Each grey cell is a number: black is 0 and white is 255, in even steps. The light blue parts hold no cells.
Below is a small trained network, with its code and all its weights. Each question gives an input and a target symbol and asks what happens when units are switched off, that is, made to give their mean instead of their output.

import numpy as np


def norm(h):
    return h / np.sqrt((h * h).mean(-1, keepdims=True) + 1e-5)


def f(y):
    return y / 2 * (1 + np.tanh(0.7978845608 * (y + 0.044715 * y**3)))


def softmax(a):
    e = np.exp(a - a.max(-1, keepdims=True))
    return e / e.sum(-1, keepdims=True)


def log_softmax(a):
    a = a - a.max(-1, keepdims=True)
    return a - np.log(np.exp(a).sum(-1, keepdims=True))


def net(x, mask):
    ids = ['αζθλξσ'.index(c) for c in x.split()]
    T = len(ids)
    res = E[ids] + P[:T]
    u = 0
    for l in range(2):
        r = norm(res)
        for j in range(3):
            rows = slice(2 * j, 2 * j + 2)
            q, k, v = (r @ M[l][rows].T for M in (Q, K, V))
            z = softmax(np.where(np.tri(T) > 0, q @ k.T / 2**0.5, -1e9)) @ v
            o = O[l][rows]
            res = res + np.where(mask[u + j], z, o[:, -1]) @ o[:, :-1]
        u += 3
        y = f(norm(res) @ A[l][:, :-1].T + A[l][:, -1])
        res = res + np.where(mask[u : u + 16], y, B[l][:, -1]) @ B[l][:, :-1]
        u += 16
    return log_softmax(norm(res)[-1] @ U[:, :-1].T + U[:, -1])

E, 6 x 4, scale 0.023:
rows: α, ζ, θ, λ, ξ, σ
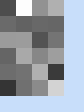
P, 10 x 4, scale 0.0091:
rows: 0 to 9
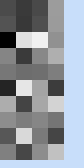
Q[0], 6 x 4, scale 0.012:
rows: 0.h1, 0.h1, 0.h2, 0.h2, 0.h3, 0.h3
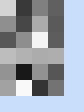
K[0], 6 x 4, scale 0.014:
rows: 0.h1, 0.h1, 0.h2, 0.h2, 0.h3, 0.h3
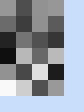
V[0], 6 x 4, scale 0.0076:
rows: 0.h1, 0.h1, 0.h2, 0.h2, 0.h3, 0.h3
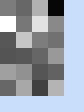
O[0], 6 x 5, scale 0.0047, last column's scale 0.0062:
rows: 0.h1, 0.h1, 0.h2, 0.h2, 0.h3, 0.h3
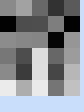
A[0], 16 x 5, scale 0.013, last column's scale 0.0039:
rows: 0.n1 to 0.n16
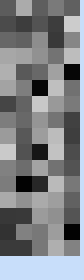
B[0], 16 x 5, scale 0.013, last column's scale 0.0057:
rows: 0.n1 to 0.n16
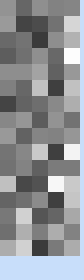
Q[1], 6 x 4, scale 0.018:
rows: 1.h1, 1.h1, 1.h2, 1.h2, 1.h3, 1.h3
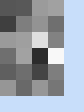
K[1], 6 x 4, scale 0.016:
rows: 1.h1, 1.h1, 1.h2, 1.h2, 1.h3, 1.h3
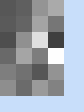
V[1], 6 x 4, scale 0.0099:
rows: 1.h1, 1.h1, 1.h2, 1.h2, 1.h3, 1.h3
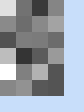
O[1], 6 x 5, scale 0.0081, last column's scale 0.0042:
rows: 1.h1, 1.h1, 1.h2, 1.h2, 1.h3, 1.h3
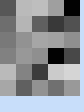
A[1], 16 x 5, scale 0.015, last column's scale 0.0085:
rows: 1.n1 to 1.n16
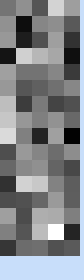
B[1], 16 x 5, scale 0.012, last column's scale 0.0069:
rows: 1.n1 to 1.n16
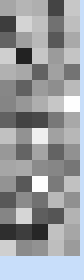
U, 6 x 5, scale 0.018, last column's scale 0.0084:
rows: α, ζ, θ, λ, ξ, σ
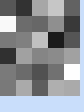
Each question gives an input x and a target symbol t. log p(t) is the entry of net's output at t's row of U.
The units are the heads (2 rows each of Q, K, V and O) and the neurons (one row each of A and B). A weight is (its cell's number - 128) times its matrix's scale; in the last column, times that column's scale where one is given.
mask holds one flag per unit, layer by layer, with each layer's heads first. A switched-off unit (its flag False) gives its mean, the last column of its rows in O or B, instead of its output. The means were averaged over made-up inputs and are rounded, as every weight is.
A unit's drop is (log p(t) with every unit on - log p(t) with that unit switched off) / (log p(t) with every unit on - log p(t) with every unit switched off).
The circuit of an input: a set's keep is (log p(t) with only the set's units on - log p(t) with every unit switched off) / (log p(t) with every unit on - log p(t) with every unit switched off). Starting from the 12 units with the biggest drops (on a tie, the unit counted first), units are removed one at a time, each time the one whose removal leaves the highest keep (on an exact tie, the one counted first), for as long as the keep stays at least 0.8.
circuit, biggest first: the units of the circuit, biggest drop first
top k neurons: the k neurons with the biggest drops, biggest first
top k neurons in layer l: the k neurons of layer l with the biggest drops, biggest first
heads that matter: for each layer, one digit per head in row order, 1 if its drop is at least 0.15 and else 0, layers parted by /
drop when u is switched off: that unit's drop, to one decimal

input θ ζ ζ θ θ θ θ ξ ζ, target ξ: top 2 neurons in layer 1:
1.n9, 1.n1
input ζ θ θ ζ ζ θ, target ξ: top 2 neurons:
0.n10, 0.n2
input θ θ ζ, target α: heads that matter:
000 / 001
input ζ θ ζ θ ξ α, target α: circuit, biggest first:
1.n4
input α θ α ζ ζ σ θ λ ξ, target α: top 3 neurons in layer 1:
1.n16, 1.n1, 1.n14
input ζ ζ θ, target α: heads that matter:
000 / 010
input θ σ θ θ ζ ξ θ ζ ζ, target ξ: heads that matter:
000 / 010
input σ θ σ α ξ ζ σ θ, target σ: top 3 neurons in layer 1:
1.n7, 1.n4, 1.n12
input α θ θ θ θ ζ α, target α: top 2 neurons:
1.n15, 0.n12
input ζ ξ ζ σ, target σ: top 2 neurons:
0.n12, 0.n16
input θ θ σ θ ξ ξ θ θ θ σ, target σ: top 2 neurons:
0.n16, 0.n12
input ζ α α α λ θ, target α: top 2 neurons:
0.n10, 0.n6
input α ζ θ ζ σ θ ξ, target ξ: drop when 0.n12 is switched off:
0.1
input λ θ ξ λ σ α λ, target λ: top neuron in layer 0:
0.n13
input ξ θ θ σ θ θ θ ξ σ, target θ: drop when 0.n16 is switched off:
0.2
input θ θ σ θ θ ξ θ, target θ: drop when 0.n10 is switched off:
0.2
